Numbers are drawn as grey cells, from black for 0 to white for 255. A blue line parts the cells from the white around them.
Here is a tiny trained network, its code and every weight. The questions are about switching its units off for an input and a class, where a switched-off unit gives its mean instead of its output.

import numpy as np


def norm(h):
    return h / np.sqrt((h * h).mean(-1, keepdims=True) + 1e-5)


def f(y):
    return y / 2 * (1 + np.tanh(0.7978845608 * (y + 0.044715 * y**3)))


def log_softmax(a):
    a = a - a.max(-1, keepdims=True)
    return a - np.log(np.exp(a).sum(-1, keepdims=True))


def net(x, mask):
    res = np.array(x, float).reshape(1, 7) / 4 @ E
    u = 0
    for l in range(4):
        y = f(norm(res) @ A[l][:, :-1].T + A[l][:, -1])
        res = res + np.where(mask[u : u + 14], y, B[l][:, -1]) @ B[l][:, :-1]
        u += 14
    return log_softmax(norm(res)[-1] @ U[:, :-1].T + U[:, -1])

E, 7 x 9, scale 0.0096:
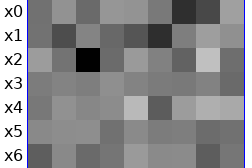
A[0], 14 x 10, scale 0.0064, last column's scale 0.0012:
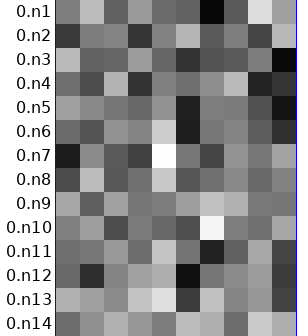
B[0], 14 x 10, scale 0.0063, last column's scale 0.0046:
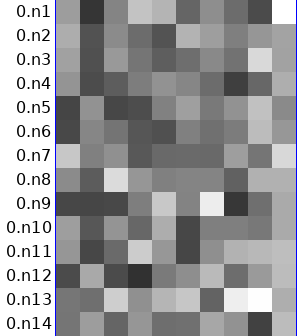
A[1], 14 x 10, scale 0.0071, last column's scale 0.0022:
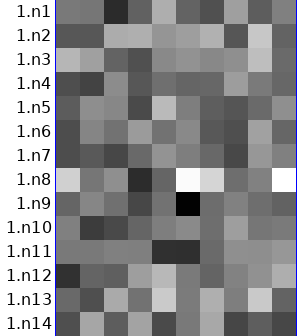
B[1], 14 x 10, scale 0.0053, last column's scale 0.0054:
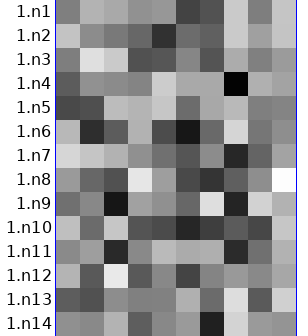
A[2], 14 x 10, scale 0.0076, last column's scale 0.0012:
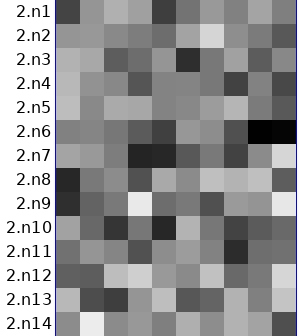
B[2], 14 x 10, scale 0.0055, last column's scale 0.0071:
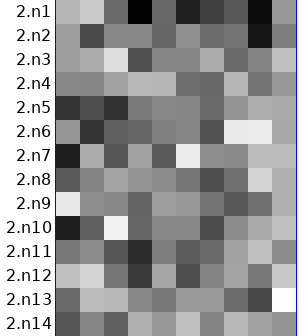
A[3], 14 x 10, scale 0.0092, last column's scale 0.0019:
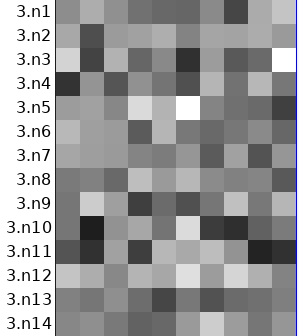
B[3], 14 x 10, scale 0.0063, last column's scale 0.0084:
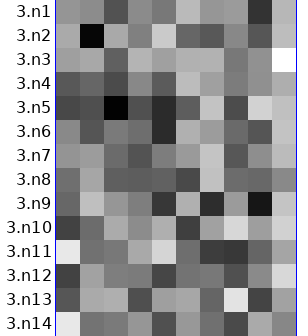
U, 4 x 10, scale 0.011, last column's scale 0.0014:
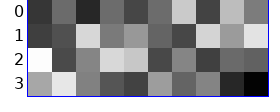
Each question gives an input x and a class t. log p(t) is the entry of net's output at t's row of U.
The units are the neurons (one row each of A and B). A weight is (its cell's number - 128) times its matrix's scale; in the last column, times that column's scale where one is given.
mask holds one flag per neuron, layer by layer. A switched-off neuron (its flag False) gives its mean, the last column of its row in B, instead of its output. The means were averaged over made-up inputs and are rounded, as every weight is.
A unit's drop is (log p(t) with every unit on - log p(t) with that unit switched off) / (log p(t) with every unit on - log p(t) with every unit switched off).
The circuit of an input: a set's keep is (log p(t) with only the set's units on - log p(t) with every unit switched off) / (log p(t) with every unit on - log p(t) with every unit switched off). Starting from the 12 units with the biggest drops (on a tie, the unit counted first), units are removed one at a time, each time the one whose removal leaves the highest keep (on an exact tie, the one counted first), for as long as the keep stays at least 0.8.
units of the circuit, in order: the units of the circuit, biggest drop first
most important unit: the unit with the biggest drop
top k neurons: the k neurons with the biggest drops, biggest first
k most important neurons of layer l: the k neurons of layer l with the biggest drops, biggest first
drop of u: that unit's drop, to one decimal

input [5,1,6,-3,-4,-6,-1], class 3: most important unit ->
1.n1
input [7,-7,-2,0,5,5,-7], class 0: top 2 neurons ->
3.n5, 3.n12
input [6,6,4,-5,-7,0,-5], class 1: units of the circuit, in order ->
2.n10, 3.n13
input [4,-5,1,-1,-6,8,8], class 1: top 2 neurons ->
3.n10, 2.n10
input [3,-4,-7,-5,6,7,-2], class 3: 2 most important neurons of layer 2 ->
2.n1, 2.n12
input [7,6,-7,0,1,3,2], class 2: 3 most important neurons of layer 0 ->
0.n1, 0.n11, 0.n7
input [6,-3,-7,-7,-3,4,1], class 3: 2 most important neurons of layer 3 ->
3.n2, 3.n13
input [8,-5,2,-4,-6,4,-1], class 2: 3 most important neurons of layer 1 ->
1.n6, 1.n13, 1.n7
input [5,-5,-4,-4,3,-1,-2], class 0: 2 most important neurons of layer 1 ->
1.n10, 1.n8
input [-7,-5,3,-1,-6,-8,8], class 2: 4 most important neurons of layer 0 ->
0.n10, 0.n9, 0.n6, 0.n3
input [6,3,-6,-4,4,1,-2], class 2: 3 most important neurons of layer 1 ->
1.n3, 1.n6, 1.n12
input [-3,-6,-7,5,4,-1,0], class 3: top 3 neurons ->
2.n12, 2.n1, 3.n9
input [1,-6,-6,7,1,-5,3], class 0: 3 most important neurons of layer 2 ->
2.n14, 2.n5, 2.n3
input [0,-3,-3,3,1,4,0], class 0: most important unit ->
2.n14
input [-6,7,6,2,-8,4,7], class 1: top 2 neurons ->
2.n10, 0.n2
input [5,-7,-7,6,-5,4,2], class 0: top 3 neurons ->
3.n5, 1.n10, 3.n9
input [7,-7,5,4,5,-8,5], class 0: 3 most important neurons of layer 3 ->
3.n5, 3.n12, 3.n11
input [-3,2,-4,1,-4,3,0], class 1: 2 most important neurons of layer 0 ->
0.n4, 0.n1
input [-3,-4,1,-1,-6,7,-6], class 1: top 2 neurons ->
2.n10, 3.n10
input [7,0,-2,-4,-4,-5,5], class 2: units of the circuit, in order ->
0.n1
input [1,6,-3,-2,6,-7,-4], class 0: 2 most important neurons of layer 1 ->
1.n9, 1.n11
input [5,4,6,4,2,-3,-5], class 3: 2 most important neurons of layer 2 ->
2.n13, 2.n3
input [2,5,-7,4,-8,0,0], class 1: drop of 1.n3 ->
0.1
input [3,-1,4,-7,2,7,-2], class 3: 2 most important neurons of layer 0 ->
0.n7, 0.n9
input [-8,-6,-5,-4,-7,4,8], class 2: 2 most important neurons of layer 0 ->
0.n9, 0.n6
